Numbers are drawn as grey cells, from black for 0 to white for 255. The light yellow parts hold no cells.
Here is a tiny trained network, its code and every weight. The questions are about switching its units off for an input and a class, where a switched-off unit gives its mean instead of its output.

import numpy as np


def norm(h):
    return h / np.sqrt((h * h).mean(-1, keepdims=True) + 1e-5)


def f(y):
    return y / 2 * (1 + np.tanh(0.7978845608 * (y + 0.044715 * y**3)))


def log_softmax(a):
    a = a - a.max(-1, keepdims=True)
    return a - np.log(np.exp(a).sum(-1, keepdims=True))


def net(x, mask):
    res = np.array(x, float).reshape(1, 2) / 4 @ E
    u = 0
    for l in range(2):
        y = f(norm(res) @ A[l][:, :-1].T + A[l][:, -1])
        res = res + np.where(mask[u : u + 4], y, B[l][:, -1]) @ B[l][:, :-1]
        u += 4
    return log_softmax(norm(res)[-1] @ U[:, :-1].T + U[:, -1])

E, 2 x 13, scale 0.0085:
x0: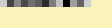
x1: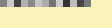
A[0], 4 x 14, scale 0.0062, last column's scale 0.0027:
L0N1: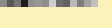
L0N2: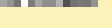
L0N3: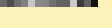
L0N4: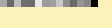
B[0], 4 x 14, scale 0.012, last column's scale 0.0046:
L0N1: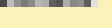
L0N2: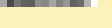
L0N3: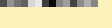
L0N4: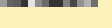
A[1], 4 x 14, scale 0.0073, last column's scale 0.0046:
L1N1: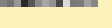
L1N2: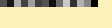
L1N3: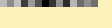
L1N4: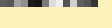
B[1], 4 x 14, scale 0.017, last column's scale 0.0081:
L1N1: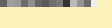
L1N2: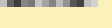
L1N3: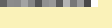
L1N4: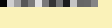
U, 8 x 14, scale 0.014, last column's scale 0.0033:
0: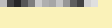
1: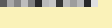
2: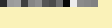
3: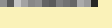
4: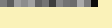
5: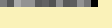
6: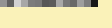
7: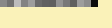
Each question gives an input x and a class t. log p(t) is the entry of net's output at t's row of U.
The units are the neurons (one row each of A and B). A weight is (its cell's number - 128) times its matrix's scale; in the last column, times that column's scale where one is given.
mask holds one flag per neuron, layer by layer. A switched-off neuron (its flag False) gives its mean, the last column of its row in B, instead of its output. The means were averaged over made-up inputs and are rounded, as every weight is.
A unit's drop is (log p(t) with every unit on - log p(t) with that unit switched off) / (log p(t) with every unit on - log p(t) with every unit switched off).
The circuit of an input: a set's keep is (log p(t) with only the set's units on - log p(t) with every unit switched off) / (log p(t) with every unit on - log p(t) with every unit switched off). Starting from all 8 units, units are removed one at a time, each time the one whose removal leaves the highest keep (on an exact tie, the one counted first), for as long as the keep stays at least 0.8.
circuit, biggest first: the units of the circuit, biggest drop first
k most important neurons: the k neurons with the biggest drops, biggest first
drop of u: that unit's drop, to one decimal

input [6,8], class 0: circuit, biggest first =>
[L1N1]
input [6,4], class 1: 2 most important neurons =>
[L1N3, L1N2]
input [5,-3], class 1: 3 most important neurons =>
[L1N3, L0N2, L0N1]
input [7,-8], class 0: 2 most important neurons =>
[L1N2, L0N1]
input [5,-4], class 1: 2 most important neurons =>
[L1N3, L0N2]
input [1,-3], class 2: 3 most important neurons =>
[L1N1, L0N3, L0N4]
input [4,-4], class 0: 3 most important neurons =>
[L1N2, L0N1, L0N2]
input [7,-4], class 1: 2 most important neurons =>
[L1N3, L0N1]
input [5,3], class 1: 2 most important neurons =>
[L1N3, L1N2]
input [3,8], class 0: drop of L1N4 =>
0.0
